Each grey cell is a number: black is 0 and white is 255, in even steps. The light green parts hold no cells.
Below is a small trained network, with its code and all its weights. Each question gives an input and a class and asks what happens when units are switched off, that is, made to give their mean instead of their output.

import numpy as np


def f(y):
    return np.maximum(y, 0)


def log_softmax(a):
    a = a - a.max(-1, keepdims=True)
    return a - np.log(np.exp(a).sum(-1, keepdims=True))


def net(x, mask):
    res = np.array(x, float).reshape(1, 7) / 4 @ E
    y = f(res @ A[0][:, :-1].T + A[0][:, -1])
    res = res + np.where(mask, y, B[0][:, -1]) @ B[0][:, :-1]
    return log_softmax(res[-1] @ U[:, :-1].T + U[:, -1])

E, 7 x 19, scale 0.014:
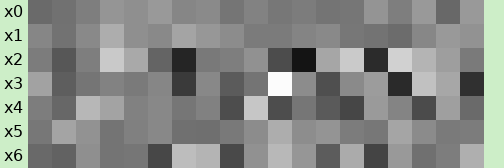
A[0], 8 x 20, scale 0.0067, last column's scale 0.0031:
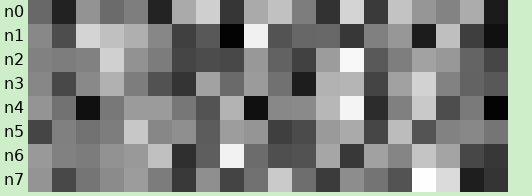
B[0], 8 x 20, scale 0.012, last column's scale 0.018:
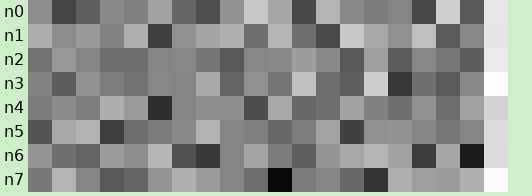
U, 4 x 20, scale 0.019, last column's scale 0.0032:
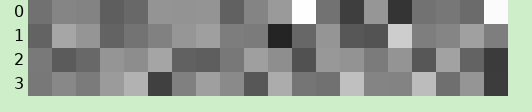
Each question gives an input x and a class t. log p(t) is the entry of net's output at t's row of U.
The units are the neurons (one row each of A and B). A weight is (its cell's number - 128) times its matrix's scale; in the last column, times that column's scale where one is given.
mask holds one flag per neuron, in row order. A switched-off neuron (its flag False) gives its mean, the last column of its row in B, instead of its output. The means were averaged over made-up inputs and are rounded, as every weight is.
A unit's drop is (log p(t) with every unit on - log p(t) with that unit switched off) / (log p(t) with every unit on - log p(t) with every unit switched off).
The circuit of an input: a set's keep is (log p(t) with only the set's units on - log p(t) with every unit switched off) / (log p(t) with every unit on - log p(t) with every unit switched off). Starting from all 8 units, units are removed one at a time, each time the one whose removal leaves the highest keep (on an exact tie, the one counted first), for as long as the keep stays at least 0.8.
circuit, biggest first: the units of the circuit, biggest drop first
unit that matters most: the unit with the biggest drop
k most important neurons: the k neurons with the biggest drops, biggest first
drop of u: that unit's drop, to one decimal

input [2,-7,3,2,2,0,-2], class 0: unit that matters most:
n0
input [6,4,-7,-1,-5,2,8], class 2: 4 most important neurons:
(n0, n3, n2, n5)
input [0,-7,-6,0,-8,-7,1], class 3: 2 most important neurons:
(n3, n4)
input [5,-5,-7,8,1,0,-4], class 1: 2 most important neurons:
(n7, n3)
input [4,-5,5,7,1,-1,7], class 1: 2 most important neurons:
(n7, n6)
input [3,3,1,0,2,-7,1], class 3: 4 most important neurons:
(n7, n6, n3, n2)
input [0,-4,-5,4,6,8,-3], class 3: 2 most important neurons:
(n1, n3)
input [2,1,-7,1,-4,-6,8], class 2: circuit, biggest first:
(n0, n3)
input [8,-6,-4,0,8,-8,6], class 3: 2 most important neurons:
(n1, n6)
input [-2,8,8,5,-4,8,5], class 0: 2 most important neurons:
(n3, n2)
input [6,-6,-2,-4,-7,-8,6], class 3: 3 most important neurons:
(n6, n4, n7)
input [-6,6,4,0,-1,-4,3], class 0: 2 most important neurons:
(n3, n6)
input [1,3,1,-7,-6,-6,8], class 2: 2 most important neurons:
(n0, n7)
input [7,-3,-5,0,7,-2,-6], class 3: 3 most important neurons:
(n1, n0, n3)
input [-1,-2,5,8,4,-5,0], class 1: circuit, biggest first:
(n7)
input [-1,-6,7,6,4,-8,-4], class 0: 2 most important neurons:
(n3, n2)
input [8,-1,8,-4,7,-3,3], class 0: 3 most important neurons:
(n3, n2, n5)
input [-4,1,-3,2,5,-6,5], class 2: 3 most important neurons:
(n0, n4, n3)
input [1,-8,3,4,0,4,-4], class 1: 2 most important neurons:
(n7, n0)
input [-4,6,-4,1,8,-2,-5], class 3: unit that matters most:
n1
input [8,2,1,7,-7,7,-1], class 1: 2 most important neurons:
(n7, n1)
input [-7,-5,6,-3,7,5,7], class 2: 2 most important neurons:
(n0, n4)
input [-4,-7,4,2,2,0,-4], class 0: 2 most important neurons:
(n0, n3)
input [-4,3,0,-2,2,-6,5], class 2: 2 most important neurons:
(n7, n0)
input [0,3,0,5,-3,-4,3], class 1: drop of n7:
0.7
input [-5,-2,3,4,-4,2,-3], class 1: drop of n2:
0.0
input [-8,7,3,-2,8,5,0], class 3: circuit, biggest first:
(n1)
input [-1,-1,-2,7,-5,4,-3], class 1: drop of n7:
0.8
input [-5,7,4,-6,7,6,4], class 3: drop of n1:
1.4
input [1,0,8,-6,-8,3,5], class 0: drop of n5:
0.3
